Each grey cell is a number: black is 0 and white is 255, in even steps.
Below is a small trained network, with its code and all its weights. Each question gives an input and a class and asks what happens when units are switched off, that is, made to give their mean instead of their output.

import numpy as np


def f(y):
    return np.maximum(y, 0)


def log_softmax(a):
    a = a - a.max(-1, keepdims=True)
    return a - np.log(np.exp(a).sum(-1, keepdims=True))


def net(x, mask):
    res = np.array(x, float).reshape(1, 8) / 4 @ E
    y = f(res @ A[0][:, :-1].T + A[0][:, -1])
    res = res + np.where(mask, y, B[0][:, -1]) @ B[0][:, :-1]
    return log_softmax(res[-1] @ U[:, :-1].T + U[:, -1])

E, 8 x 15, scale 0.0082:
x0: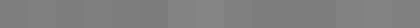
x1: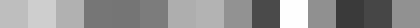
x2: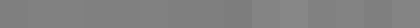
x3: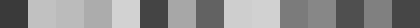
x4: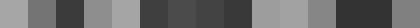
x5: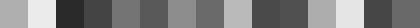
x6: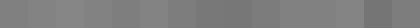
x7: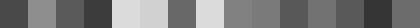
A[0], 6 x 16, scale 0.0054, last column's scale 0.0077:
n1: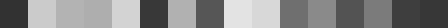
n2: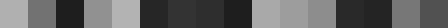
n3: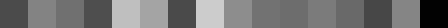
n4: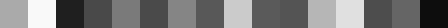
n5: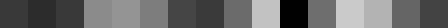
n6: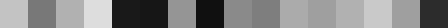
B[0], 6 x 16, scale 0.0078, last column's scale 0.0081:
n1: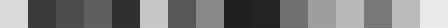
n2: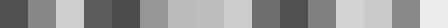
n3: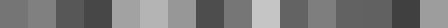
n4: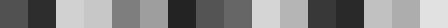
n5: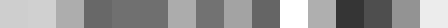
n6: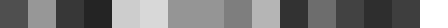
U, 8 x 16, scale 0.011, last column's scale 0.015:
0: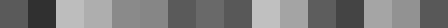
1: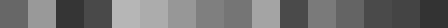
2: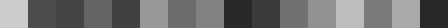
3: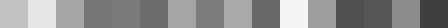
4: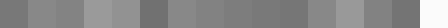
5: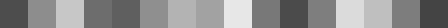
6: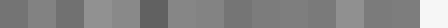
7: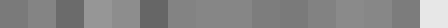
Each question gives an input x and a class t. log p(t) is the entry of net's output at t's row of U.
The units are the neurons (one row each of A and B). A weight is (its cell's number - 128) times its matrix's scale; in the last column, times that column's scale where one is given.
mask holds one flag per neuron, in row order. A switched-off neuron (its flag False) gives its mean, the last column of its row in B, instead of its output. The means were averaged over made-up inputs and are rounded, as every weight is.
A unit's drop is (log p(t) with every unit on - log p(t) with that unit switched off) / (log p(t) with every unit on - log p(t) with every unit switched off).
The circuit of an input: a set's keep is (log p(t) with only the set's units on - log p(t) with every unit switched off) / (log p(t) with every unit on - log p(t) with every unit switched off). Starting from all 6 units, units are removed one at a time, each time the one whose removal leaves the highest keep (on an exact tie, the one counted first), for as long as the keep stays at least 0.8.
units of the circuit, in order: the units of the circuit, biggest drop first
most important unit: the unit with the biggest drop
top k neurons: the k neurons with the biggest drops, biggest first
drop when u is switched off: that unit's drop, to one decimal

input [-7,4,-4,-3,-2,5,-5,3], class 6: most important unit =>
n5
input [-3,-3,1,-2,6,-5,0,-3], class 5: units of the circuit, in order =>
n2, n4
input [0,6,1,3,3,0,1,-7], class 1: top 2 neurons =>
n6, n5
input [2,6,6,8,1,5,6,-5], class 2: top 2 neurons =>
n1, n5
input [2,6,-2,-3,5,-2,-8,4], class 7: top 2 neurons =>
n5, n6
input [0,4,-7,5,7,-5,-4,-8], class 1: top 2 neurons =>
n6, n4
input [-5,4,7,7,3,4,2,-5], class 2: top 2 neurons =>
n1, n5
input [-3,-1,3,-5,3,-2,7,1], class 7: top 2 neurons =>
n1, n4
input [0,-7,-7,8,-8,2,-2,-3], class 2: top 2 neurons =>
n1, n2
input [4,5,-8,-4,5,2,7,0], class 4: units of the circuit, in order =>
n5, n1
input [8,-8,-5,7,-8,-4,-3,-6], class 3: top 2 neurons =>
n5, n2
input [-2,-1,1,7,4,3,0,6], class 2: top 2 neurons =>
n1, n6
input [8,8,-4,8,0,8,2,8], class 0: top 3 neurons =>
n4, n6, n5
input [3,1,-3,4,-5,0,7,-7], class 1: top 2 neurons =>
n6, n2
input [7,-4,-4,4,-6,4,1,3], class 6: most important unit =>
n2
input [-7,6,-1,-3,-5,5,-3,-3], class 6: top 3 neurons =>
n5, n2, n4
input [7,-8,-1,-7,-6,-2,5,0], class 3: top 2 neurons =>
n5, n1
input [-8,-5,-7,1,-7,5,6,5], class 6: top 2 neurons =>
n2, n6
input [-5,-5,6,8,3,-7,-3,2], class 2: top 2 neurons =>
n1, n4
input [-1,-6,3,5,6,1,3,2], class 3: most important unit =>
n5
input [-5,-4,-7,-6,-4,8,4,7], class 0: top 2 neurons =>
n4, n6
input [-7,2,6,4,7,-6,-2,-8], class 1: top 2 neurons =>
n6, n4
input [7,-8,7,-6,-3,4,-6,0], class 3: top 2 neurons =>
n5, n1
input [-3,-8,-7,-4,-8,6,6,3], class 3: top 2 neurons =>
n5, n2
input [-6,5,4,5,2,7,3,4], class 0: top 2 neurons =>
n4, n5
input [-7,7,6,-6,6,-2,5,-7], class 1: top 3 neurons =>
n6, n5, n1
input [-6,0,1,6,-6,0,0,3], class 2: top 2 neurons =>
n1, n2
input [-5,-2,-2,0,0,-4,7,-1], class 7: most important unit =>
n4
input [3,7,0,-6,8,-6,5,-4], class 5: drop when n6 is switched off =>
0.0
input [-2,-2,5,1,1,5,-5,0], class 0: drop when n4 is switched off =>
0.7
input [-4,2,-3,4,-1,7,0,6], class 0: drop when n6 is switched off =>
0.1
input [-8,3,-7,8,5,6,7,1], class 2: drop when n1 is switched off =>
1.0
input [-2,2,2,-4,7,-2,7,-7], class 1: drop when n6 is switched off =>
1.0
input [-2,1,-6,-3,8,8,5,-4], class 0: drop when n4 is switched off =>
1.2
